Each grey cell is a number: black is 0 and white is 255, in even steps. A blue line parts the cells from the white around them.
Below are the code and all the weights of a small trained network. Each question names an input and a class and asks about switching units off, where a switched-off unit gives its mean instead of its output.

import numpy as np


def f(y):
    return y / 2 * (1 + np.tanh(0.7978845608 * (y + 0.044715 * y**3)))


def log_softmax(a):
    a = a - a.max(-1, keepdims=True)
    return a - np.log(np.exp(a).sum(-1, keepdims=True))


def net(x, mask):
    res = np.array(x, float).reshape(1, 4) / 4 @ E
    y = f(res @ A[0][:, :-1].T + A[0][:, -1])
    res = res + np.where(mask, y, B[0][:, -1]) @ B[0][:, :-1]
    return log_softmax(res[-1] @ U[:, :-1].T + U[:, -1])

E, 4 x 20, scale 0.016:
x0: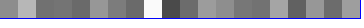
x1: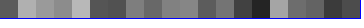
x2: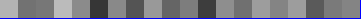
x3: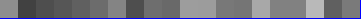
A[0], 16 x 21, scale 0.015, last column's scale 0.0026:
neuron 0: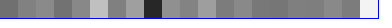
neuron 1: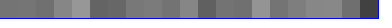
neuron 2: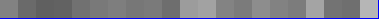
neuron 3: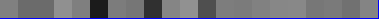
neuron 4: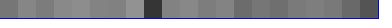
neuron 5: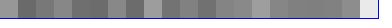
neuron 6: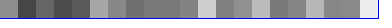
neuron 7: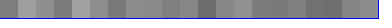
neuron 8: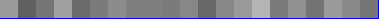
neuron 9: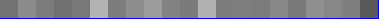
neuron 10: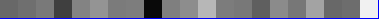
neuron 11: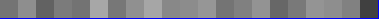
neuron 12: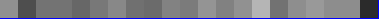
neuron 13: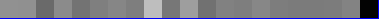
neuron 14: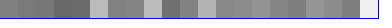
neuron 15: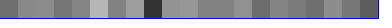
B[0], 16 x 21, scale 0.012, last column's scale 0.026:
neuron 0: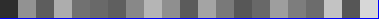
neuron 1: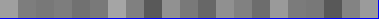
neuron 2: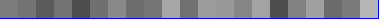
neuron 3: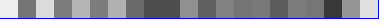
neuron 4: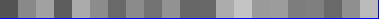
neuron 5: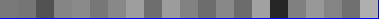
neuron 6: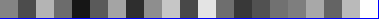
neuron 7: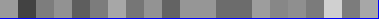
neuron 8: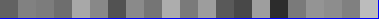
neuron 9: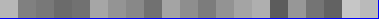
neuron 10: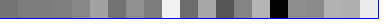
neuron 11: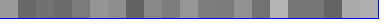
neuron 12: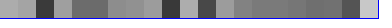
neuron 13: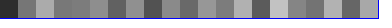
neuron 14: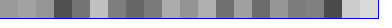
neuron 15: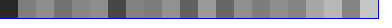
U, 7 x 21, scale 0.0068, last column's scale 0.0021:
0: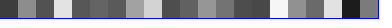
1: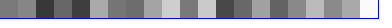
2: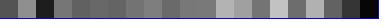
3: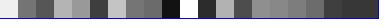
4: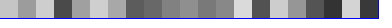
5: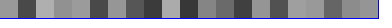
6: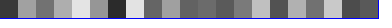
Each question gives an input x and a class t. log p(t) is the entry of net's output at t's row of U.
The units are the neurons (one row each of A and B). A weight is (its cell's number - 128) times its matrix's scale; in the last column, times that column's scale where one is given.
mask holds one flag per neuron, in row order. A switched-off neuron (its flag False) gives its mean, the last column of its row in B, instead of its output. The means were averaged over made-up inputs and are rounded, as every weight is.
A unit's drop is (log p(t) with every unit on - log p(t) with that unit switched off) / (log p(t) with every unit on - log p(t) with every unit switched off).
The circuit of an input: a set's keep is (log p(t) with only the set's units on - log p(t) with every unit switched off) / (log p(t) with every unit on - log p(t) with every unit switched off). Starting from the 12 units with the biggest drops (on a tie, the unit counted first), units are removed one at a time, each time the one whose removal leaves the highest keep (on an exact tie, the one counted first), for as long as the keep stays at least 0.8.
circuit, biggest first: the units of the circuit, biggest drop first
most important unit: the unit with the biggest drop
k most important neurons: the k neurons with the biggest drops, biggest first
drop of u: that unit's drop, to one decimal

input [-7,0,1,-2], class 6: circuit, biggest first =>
neuron 6
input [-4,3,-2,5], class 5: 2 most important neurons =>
neuron 3; neuron 14
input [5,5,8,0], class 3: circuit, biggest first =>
neuron 6; neuron 10
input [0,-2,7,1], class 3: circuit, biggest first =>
neuron 6; neuron 10
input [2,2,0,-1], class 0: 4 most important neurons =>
neuron 3; neuron 10; neuron 14; neuron 6
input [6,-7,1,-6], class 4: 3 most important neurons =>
neuron 10; neuron 14; neuron 0
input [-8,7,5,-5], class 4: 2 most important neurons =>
neuron 3; neuron 4
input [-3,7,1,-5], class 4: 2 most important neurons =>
neuron 3; neuron 6
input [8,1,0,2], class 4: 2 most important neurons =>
neuron 10; neuron 0
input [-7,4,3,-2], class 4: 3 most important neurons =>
neuron 3; neuron 6; neuron 4
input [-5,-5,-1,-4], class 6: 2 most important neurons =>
neuron 8; neuron 14
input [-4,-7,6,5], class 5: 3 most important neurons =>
neuron 6; neuron 8; neuron 3
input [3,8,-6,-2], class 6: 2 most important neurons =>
neuron 6; neuron 14
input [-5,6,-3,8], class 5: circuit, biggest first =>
neuron 3
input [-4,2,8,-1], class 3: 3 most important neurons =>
neuron 6; neuron 10; neuron 3
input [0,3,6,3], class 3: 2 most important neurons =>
neuron 6; neuron 10
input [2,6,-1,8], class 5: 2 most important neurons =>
neuron 14; neuron 0
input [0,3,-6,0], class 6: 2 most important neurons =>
neuron 6; neuron 14
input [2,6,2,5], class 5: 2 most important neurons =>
neuron 12; neuron 14
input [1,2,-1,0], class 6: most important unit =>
neuron 6
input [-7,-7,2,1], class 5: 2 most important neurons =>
neuron 3; neuron 14
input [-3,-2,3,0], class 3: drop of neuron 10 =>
0.2
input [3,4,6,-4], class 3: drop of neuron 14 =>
0.2
